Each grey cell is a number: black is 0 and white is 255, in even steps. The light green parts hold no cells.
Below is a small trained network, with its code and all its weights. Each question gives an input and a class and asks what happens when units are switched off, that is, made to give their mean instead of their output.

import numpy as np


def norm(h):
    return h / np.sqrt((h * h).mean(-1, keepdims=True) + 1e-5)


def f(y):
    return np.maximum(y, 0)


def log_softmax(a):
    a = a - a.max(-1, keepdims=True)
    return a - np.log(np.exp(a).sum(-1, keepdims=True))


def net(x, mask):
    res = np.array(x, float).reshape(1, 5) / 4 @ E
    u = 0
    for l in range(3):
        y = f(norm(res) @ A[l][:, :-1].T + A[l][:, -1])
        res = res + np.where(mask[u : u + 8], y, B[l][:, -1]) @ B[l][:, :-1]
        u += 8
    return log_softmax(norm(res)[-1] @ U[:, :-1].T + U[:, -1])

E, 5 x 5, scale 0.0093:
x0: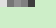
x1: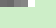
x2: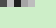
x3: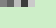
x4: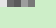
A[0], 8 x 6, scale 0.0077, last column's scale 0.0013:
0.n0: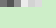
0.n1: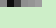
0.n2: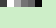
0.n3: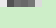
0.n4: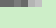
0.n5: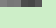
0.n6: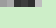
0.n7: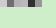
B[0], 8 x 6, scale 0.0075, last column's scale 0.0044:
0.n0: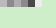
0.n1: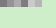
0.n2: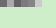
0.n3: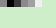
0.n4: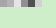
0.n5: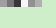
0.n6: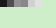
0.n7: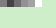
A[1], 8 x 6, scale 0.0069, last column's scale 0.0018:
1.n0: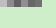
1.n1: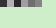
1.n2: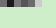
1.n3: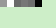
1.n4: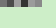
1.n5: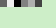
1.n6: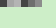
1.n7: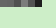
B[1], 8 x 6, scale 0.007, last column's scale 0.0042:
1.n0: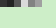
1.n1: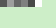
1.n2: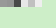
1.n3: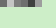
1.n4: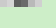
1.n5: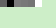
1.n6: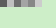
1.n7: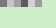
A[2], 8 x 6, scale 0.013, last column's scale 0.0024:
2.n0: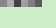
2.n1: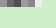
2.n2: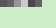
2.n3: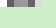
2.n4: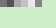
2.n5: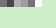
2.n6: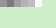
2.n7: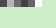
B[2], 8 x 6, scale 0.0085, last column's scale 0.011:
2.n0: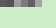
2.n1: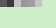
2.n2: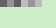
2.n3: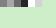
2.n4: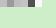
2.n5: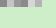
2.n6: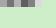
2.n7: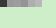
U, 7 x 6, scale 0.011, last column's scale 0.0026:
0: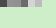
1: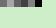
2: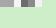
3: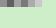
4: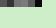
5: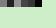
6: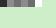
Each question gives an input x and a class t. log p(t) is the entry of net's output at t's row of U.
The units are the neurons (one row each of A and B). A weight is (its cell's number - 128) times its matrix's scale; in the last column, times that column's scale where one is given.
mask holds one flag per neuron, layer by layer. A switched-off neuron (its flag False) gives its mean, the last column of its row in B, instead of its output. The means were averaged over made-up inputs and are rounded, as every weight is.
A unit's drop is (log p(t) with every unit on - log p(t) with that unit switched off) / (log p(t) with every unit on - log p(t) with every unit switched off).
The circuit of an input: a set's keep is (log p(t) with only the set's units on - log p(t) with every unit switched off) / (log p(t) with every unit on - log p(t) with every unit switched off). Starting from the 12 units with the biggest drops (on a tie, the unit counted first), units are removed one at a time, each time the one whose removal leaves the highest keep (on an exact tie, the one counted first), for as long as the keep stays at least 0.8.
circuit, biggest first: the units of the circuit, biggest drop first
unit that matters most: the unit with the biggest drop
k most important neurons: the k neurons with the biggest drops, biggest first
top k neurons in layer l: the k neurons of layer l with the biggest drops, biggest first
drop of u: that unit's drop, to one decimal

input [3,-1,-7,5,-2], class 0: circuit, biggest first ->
(2.n3; 2.n5)
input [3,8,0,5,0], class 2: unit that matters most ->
2.n4
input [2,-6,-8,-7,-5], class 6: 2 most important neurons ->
(2.n2; 2.n6)
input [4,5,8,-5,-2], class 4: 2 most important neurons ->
(1.n5; 2.n3)
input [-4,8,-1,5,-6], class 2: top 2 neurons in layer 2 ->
(2.n4; 2.n3)
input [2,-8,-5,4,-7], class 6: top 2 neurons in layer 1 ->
(1.n6; 1.n5)
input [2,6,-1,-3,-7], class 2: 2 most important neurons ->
(1.n1; 2.n3)
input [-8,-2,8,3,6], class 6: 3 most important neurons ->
(2.n3; 1.n1; 0.n3)
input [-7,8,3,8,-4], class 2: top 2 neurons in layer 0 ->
(0.n4; 0.n0)
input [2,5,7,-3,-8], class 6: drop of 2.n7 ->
-0.1
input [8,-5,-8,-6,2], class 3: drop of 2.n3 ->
0.3
